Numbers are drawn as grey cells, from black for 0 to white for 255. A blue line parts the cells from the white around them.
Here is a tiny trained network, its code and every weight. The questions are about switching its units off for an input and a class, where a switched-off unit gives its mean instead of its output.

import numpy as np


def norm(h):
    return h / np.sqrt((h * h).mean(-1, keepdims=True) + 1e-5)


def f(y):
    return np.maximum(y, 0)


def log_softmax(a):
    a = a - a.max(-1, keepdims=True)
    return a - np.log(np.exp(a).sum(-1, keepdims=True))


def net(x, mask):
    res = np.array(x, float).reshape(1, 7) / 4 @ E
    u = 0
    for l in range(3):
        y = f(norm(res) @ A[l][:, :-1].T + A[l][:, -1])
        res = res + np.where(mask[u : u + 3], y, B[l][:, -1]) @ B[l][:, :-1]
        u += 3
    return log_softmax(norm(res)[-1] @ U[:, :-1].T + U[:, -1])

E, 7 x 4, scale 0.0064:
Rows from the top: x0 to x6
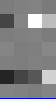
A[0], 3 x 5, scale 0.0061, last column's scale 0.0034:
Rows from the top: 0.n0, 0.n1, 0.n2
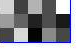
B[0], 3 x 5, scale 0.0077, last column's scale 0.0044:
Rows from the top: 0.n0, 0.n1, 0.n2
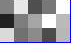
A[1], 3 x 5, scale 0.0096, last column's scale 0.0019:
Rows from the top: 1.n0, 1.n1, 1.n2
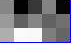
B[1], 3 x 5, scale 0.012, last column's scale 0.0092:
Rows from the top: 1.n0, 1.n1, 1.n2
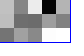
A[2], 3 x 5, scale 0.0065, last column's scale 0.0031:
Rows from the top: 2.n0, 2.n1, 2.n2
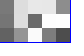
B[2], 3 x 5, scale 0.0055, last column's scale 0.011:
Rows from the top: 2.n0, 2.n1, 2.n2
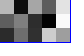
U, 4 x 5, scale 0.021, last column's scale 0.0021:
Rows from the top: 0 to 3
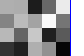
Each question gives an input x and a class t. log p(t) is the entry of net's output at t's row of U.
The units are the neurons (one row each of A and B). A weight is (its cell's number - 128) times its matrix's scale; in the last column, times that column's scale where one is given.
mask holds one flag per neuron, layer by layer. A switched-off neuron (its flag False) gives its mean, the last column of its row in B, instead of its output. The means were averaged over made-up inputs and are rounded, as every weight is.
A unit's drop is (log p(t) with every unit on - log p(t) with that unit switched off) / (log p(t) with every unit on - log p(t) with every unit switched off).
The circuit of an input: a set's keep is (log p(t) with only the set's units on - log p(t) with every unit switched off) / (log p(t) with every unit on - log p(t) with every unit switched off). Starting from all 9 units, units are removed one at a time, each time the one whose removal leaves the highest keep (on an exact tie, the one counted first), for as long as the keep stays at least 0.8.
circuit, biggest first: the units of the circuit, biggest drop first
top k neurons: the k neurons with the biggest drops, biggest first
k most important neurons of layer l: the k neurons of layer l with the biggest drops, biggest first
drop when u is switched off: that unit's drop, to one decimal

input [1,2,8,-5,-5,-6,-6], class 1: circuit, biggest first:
(1.n2)
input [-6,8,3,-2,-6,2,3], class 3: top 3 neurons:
(0.n0, 2.n0, 2.n1)
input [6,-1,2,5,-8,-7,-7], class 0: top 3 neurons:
(2.n1, 1.n0, 0.n1)
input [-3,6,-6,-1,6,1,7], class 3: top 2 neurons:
(0.n0, 2.n0)
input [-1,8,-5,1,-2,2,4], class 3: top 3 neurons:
(0.n0, 2.n0, 2.n1)
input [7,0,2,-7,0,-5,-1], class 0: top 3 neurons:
(2.n1, 0.n1, 0.n0)
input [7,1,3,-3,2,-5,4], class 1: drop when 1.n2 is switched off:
1.8
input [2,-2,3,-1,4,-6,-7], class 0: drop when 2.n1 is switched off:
0.1
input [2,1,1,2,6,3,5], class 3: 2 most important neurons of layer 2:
(2.n2, 2.n1)
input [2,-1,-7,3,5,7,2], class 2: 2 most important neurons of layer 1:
(1.n0, 1.n2)
